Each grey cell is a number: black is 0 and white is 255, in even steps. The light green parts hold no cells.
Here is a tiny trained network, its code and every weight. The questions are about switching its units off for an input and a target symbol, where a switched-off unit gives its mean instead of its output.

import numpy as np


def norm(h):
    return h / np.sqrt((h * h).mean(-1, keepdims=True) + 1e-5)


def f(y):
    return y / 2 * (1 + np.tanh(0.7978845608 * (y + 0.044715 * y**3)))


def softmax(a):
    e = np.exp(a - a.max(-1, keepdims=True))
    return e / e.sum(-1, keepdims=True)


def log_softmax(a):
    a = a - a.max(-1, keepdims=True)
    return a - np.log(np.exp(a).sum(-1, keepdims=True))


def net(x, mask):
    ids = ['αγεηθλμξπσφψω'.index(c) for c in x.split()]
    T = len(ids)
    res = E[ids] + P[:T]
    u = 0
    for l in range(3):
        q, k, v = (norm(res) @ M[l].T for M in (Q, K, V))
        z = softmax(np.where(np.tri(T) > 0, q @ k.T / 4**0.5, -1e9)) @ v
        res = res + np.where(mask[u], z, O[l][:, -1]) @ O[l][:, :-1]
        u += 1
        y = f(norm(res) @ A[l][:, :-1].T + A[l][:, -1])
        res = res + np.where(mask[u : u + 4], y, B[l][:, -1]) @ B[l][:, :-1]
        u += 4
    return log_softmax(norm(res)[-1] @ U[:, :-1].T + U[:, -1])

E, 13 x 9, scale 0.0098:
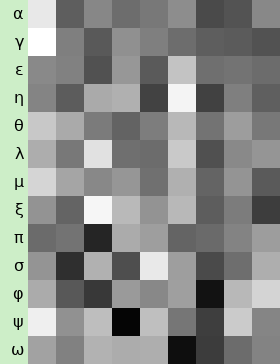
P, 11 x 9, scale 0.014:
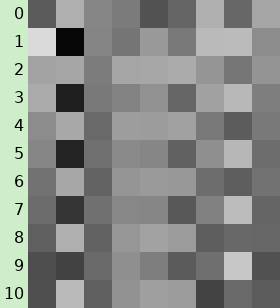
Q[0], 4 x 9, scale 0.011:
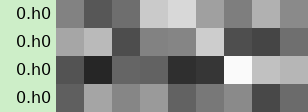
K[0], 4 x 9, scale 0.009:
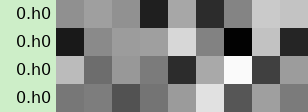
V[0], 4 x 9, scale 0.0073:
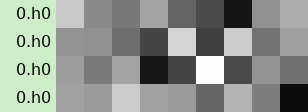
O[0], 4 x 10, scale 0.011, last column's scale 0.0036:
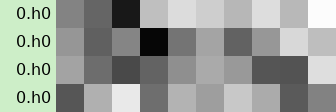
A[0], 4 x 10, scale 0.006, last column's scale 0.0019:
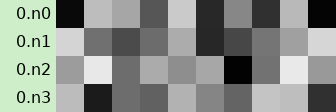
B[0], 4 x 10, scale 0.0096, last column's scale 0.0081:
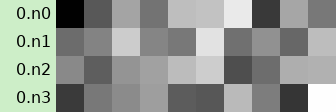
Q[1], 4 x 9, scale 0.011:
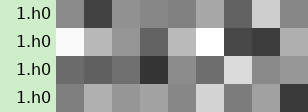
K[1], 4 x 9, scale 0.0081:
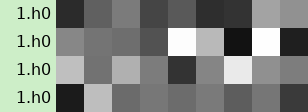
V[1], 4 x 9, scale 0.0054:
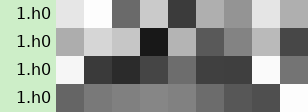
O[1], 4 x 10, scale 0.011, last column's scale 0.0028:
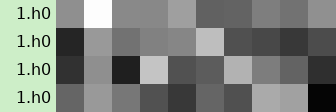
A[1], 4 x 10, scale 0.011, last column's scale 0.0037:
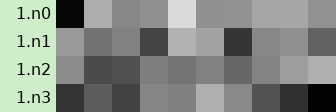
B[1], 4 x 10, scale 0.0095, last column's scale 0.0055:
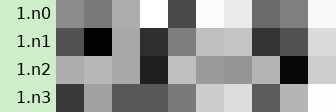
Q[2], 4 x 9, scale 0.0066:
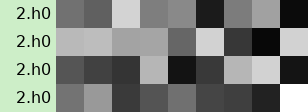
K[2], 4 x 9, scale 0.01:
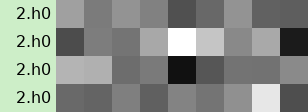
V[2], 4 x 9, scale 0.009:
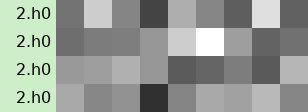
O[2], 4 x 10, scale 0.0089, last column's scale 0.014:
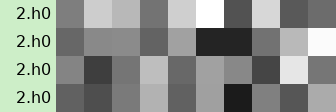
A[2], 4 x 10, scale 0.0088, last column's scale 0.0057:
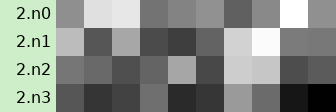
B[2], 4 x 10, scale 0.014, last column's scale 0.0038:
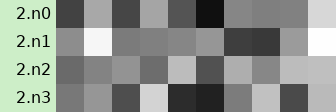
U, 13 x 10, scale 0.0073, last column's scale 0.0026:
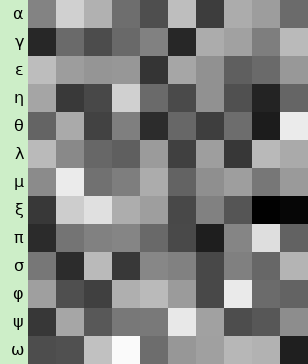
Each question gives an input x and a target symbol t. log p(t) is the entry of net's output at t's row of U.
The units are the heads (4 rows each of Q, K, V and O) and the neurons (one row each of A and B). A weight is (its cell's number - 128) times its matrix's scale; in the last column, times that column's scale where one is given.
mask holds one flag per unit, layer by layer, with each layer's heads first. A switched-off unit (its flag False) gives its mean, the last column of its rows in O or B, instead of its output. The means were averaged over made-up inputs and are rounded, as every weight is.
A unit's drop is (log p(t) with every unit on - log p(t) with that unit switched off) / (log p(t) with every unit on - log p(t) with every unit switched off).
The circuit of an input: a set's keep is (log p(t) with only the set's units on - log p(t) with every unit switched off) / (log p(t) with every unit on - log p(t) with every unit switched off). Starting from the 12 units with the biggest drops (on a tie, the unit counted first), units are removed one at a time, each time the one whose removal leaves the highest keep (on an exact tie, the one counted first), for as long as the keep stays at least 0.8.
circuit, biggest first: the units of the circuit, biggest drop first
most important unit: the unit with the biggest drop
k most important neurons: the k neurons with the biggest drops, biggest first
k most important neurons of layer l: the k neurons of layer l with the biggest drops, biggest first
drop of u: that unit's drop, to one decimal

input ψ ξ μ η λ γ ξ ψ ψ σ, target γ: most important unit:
1.h0
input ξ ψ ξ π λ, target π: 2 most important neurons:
[2.n0, 0.n2]
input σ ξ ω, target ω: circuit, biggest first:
[0.h0, 1.n0]
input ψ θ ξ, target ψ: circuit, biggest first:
[1.h0, 0.h0]
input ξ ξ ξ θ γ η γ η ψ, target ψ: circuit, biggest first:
[1.h0, 1.n3]
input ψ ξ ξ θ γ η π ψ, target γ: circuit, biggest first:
[1.h0, 0.h0, 2.n2]
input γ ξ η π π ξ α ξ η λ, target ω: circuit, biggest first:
[0.h0, 1.n0]
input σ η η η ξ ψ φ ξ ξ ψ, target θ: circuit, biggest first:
[0.h0, 1.h0, 2.n1, 1.n2]
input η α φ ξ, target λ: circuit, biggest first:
[0.h0, 2.h0, 2.n1]
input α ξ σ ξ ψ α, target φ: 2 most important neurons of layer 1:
[1.n2, 1.n0]
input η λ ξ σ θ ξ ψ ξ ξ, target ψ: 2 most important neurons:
[1.n3, 0.n3]
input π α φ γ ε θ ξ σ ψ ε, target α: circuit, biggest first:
[1.h0, 2.n1]
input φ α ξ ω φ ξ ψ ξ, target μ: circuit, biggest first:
[0.h0, 1.h0, 2.n1, 1.n2]
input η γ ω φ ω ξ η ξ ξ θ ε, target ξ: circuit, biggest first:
[0.h0]
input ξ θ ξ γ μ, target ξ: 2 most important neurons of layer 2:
[2.n0, 2.n1]
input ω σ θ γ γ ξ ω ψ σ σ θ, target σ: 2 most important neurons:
[1.n1, 0.n2]
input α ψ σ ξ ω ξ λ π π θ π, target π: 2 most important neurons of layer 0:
[0.n2, 0.n3]
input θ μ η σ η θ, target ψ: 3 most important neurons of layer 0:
[0.n3, 0.n1, 0.n0]
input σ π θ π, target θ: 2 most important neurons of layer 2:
[2.n1, 2.n3]
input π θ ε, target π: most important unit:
0.n2
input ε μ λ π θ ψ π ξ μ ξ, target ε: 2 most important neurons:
[2.n1, 0.n3]
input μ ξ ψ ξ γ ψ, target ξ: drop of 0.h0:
0.8
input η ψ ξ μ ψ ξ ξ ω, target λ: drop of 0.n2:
0.0
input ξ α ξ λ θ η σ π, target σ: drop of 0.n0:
0.2
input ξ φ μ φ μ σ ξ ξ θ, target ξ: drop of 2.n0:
0.1
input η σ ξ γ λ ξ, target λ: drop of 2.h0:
0.3
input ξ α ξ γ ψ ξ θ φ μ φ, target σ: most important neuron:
[0.n0]
